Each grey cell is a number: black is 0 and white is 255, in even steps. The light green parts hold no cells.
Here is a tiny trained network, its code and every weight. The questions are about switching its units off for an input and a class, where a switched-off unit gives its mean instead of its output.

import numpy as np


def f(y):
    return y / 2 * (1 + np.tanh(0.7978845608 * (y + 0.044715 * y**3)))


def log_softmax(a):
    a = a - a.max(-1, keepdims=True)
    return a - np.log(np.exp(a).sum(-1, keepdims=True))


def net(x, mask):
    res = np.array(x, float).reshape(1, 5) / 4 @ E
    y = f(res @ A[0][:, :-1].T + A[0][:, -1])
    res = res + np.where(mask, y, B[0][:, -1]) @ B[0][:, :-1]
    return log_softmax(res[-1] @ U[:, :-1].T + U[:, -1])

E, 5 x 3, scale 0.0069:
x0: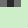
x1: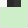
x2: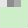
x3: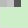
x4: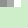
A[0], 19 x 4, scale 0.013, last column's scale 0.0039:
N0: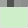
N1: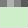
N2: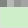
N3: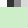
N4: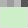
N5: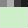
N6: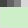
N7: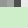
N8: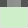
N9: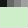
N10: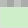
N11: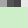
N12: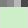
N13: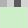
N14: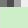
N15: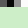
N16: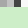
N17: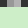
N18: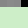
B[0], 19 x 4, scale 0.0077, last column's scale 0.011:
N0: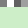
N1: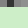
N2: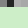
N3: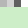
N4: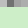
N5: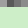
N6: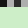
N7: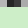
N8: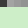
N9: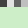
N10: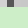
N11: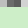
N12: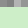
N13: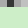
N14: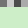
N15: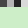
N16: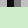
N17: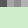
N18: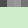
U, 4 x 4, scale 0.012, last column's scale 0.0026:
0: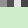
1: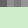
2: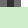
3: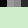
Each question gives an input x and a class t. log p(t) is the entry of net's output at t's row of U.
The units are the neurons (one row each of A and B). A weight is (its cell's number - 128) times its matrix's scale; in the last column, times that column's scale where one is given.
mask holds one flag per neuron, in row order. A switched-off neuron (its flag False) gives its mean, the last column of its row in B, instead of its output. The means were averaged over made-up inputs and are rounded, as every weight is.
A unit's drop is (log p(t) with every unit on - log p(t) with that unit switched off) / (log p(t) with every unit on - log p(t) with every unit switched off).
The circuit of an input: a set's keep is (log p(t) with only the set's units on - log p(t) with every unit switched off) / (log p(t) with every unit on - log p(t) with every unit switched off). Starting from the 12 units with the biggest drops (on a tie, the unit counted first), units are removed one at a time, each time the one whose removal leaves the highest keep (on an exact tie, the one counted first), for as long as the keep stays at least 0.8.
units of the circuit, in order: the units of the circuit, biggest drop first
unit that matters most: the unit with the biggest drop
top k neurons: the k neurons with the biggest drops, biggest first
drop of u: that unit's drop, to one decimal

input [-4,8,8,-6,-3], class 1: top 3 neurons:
(N3, N0, N2)
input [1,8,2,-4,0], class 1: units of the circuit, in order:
(N3, N0)
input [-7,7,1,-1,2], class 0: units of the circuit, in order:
(N15, N6)
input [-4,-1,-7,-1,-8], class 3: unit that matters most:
N9
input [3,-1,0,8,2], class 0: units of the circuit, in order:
(N15, N6)
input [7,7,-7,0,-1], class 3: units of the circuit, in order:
(N15, N16)
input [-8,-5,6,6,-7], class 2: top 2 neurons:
(N7, N16)
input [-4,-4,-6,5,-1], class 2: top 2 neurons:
(N16, N15)
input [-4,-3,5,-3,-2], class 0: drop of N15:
0.2
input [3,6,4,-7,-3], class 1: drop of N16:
0.0
